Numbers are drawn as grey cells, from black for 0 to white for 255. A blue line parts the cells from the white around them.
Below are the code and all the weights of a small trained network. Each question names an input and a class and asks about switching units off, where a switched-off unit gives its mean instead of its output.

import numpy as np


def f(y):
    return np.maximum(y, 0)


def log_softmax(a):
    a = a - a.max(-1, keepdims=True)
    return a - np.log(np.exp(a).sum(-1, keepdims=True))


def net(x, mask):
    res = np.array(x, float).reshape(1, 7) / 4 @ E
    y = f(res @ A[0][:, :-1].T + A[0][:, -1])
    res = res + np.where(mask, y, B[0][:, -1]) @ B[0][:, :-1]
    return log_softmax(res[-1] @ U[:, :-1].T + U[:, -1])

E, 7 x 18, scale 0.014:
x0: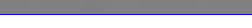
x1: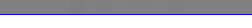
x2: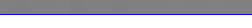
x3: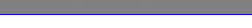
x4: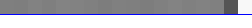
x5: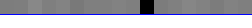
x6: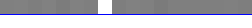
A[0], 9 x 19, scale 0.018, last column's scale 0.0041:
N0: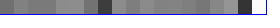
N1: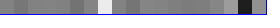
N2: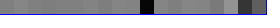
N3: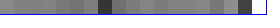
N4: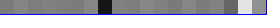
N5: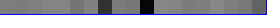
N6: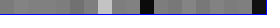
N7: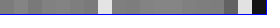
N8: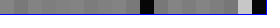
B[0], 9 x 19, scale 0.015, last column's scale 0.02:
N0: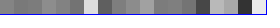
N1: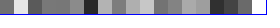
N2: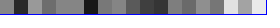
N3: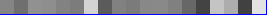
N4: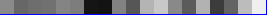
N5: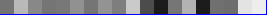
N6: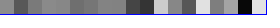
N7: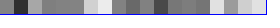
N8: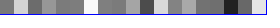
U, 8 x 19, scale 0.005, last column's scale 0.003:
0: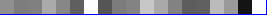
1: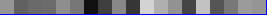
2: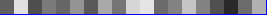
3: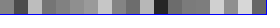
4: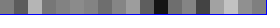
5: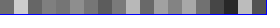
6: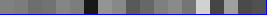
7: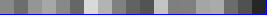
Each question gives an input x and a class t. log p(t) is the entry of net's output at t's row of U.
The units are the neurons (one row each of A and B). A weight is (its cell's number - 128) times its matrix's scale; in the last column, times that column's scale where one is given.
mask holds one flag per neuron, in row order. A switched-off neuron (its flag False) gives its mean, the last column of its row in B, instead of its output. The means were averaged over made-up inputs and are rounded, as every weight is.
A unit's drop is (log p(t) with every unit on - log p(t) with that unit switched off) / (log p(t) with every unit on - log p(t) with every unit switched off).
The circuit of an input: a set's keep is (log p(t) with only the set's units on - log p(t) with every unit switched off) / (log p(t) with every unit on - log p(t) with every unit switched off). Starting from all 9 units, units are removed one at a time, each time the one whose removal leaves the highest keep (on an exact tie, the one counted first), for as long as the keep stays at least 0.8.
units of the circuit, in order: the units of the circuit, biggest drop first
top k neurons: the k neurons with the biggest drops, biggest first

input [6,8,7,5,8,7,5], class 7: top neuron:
(N8)
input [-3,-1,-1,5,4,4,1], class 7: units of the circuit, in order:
(N6, N8)
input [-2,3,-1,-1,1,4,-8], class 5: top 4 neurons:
(N4, N5, N8, N7)
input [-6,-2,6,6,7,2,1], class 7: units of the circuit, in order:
(N7, N8)
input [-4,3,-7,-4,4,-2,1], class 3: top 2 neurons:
(N7, N6)
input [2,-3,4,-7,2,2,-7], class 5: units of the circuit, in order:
(N5, N4)
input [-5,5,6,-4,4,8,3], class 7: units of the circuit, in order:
(N8, N6)
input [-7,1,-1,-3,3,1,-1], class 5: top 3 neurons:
(N2, N6, N1)
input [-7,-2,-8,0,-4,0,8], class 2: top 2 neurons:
(N1, N4)
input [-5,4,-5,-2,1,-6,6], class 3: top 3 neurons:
(N7, N8, N4)
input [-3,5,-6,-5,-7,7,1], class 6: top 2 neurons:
(N6, N1)
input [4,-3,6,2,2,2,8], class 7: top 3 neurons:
(N6, N7, N5)
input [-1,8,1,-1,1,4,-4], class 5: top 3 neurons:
(N8, N7, N4)
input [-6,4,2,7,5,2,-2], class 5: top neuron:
(N8)
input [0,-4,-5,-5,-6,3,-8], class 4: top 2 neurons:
(N5, N2)
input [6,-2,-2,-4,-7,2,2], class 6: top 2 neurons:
(N2, N1)
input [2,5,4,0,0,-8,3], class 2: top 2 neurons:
(N2, N3)
